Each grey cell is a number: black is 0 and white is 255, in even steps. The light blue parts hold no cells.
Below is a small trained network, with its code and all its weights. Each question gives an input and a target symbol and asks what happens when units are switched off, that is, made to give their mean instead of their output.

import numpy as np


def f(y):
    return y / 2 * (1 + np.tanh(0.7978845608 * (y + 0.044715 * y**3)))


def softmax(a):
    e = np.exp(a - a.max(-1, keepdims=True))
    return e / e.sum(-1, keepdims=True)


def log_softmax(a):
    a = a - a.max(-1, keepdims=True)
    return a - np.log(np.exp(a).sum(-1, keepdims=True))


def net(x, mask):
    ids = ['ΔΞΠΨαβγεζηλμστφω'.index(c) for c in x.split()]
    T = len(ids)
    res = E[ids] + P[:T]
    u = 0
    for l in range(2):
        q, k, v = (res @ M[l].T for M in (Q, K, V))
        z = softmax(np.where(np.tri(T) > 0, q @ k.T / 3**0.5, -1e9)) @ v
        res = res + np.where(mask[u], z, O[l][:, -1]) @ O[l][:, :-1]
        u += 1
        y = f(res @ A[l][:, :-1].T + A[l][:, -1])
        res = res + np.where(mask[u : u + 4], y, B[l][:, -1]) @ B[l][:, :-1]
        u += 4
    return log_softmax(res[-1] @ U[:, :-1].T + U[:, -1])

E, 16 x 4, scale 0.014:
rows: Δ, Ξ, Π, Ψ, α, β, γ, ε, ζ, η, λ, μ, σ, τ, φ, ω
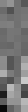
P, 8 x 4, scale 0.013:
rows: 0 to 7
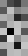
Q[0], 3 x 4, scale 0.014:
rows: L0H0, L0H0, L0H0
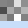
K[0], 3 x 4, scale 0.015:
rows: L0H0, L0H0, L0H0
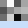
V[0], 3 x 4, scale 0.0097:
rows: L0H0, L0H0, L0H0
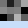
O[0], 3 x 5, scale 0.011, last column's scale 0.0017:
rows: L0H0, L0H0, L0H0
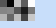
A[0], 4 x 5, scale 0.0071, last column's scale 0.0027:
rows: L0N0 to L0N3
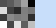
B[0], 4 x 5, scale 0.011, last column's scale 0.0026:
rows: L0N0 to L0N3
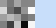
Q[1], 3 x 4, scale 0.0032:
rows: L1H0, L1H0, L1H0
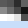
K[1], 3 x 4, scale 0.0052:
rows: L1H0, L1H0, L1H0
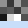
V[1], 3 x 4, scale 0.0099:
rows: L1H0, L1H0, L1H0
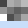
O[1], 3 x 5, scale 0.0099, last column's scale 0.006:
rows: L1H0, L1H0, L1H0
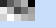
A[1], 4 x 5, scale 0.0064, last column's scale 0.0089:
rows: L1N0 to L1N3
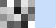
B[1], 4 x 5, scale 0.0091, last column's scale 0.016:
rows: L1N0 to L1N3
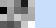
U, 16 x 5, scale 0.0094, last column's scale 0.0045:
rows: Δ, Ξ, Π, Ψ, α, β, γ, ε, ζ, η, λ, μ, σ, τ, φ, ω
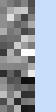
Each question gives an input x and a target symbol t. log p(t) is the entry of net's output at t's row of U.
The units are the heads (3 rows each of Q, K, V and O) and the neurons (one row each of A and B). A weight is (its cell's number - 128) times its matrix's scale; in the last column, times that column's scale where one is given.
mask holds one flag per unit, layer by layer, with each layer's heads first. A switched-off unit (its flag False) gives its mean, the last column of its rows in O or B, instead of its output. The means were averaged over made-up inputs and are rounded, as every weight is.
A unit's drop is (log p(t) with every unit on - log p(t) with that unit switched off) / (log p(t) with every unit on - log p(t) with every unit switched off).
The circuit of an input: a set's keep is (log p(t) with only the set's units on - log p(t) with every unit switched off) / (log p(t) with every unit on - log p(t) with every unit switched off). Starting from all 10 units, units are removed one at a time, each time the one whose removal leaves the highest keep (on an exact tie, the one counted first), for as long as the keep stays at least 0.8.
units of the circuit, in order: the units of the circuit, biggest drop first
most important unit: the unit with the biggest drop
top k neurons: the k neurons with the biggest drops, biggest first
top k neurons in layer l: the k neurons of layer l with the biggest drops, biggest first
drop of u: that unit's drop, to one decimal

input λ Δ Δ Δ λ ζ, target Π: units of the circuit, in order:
L1N0, L0N1, L1H0
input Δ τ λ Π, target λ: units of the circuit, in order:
L1H0, L0H0, L0N1
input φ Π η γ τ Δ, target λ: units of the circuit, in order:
L1H0, L0N1
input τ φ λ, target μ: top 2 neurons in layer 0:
L0N3, L0N1
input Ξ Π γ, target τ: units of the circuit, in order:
L0H0, L1H0, L0N1
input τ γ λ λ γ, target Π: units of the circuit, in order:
L0H0, L1H0, L0N1
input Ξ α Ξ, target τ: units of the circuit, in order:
L0H0, L1H0, L0N1
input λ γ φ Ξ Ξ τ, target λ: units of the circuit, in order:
L1H0, L0H0
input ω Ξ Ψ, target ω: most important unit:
L0H0
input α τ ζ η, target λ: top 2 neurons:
L0N1, L1N0
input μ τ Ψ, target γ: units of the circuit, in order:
L0H0, L1N0
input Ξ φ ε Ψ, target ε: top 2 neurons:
L0N1, L0N3
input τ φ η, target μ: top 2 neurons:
L0N3, L0N1
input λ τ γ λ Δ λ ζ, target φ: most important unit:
L1N1
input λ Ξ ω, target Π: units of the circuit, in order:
L1H0, L0N1
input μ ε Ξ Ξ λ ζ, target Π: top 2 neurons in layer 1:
L1N3, L1N0
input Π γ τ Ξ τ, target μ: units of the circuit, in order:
L1H0, L0H0
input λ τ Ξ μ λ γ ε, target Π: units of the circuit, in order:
L1H0, L0N1, L1N0, L0N3
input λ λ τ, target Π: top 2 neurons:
L0N1, L0N3
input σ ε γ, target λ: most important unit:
L1N3
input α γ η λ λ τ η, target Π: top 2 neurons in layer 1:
L1N0, L1N1
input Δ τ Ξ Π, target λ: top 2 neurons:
L0N1, L1N0
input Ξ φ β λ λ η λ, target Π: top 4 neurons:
L0N1, L1N0, L1N1, L0N3
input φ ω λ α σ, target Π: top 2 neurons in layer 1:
L1N3, L1N0
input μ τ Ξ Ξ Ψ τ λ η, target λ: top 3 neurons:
L0N1, L1N2, L1N0
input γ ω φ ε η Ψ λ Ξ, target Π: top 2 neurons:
L1N3, L1N0
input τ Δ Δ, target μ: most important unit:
L0H0
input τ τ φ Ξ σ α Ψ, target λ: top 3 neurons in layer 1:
L1N3, L1N0, L1N1
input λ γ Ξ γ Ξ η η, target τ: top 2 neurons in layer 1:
L1N2, L1N1
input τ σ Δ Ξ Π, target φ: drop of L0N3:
0.1
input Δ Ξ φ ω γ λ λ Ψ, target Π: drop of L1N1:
0.0
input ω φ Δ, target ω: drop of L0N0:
0.0
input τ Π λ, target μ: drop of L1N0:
-0.1
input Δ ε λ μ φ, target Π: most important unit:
L0H0
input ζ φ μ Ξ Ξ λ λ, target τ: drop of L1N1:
0.1
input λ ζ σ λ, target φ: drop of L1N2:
0.2
